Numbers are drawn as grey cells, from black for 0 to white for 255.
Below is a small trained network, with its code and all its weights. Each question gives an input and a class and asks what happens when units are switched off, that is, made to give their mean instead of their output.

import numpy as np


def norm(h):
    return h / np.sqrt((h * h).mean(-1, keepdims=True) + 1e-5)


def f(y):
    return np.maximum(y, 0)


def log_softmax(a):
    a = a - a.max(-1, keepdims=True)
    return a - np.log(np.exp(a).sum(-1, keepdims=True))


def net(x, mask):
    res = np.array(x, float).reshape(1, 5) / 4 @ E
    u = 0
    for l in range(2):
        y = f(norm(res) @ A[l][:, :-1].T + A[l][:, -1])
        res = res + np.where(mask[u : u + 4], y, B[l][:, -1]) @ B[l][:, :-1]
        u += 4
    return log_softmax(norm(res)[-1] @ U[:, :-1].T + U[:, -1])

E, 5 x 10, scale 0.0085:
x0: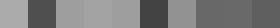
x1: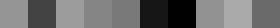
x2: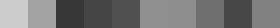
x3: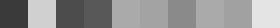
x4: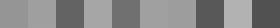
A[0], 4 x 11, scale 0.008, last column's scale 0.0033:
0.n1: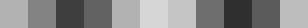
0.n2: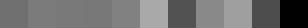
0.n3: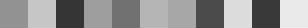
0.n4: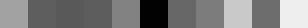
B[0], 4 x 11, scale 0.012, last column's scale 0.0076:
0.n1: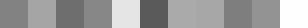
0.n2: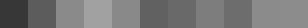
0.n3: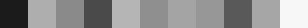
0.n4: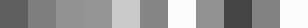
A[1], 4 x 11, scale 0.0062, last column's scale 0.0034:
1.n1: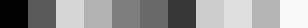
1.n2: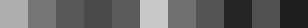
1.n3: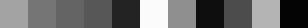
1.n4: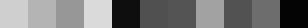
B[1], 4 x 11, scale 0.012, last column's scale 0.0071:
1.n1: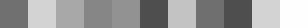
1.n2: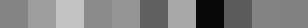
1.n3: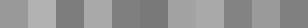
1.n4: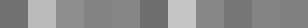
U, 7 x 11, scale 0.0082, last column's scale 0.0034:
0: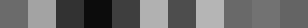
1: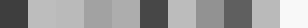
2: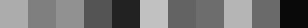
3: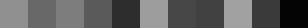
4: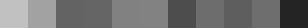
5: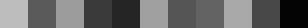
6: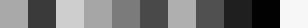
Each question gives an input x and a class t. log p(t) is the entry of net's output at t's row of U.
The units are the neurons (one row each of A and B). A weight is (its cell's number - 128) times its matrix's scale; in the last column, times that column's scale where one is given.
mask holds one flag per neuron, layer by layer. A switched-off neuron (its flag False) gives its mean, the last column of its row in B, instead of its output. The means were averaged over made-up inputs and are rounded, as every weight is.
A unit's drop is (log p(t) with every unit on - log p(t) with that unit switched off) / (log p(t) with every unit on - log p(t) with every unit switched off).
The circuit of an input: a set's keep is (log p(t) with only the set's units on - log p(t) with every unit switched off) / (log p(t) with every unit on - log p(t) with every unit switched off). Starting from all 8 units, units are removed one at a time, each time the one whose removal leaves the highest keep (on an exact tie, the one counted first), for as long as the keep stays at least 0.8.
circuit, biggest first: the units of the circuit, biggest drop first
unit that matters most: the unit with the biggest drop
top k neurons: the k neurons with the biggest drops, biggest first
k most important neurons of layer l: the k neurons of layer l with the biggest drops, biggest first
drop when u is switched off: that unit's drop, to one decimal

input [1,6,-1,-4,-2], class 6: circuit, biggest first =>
(0.n3; 0.n1)
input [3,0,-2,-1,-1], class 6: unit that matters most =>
0.n3
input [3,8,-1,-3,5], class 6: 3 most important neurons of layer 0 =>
(0.n3; 0.n1; 0.n4)
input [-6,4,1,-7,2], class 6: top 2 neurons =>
(1.n1; 0.n1)
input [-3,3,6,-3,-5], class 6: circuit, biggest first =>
(0.n3; 1.n1)
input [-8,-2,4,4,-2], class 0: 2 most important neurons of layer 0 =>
(0.n4; 0.n2)
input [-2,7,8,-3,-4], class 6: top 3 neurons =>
(0.n3; 1.n1; 0.n1)
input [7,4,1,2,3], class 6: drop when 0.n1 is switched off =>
0.2
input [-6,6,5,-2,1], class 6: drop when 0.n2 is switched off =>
0.0
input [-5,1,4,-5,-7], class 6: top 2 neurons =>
(0.n3; 1.n1)
